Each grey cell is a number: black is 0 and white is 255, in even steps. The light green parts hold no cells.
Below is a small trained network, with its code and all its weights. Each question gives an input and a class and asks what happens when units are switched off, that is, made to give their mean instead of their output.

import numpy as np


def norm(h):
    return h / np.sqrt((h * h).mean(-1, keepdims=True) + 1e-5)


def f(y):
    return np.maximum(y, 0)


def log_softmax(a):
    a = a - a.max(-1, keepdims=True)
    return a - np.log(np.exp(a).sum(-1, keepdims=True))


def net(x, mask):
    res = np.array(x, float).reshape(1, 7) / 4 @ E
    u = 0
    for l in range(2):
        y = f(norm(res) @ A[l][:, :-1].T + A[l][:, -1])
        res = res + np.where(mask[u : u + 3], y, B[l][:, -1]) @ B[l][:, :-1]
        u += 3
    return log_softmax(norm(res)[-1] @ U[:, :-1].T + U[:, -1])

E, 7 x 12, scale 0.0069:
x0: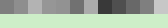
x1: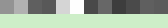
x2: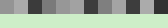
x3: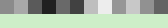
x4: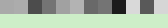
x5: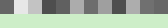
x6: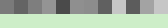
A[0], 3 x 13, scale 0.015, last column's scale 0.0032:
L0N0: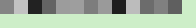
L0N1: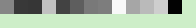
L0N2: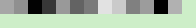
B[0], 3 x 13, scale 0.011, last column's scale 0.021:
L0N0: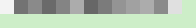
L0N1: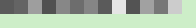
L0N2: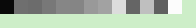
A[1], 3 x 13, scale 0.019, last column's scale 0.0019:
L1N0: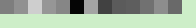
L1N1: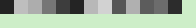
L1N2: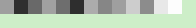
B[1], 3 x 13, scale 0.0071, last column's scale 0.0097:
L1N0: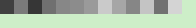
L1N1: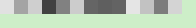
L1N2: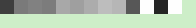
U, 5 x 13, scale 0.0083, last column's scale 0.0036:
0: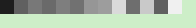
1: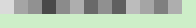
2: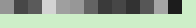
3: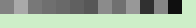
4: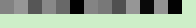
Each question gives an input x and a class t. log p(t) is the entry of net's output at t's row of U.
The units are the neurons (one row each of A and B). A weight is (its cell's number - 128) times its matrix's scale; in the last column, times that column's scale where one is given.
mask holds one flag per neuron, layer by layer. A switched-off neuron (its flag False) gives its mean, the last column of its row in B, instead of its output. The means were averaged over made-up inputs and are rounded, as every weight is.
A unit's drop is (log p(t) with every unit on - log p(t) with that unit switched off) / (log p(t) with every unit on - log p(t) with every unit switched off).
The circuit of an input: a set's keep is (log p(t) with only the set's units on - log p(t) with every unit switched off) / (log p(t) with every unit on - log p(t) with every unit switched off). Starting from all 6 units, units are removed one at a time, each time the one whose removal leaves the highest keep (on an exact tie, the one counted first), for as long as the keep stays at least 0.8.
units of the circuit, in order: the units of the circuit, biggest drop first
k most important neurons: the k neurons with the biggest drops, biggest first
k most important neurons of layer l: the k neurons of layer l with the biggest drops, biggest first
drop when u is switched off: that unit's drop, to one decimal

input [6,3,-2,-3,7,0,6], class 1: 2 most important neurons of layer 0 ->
L0N2; L0N1
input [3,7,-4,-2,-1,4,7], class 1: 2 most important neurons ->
L0N2; L0N1
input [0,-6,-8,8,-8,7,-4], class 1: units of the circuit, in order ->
L1N1; L0N1
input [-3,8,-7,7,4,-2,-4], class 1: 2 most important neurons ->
L0N0; L0N1
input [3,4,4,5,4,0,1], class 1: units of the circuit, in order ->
L0N0
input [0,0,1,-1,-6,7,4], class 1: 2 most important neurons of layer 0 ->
L0N1; L0N2
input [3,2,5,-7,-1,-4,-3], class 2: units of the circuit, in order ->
L0N2; L0N1; L0N0
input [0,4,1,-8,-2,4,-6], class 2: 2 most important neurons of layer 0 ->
L0N2; L0N0
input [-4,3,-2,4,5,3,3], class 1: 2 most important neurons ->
L0N0; L0N1
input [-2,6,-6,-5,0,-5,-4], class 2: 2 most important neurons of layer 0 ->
L0N2; L0N0
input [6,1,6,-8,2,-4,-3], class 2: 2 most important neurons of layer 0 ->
L0N2; L0N1
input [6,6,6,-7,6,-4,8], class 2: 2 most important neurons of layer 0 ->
L0N2; L0N0
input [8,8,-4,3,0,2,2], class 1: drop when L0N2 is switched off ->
0.1
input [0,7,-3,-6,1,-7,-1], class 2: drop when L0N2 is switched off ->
0.5
